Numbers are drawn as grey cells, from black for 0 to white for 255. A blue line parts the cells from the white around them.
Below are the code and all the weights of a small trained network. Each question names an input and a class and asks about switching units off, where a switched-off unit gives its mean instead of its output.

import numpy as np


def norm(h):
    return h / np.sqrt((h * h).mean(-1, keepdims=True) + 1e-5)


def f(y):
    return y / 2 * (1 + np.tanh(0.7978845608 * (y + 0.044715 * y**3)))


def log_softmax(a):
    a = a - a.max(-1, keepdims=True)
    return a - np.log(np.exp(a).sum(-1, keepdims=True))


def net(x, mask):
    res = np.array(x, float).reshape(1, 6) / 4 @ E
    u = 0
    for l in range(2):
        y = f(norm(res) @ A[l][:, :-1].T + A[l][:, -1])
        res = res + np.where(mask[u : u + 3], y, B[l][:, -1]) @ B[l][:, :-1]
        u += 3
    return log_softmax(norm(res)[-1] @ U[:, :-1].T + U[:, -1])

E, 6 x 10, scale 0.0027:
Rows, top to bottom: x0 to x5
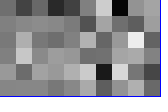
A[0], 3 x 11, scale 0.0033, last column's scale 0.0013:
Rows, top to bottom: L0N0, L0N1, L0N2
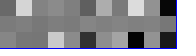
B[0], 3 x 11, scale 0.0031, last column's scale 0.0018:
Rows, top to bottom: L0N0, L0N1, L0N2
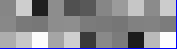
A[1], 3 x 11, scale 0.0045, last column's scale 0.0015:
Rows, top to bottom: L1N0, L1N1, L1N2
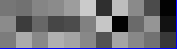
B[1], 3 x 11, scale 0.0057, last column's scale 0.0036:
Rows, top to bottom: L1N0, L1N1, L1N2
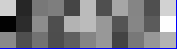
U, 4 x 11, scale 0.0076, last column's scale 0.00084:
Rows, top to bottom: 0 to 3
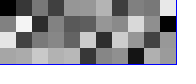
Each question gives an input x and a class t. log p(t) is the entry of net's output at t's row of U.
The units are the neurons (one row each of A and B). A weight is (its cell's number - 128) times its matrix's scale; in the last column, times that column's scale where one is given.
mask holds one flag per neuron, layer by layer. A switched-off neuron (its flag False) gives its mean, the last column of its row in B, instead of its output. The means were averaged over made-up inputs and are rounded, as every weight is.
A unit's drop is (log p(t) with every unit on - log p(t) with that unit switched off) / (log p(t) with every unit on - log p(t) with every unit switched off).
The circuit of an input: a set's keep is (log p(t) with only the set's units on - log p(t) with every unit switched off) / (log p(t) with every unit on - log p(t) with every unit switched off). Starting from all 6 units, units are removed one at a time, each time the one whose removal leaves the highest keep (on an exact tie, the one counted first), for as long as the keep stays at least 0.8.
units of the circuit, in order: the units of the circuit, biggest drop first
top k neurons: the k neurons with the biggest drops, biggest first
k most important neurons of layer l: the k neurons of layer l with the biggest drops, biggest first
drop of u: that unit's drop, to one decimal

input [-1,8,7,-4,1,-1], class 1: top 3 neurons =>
L1N1, L0N0, L1N0
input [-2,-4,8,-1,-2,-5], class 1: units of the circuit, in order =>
L0N0, L1N1
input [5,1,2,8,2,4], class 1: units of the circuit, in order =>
L1N1, L1N0
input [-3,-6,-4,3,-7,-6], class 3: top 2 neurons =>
L0N2, L1N1
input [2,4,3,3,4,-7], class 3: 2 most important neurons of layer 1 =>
L1N1, L1N0
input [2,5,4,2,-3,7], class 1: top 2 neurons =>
L0N0, L1N1
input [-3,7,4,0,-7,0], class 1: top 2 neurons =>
L0N0, L1N1
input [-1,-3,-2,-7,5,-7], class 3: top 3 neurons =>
L0N2, L1N1, L1N0
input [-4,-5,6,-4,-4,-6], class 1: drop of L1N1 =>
0.2
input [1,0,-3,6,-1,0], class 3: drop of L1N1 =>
0.1
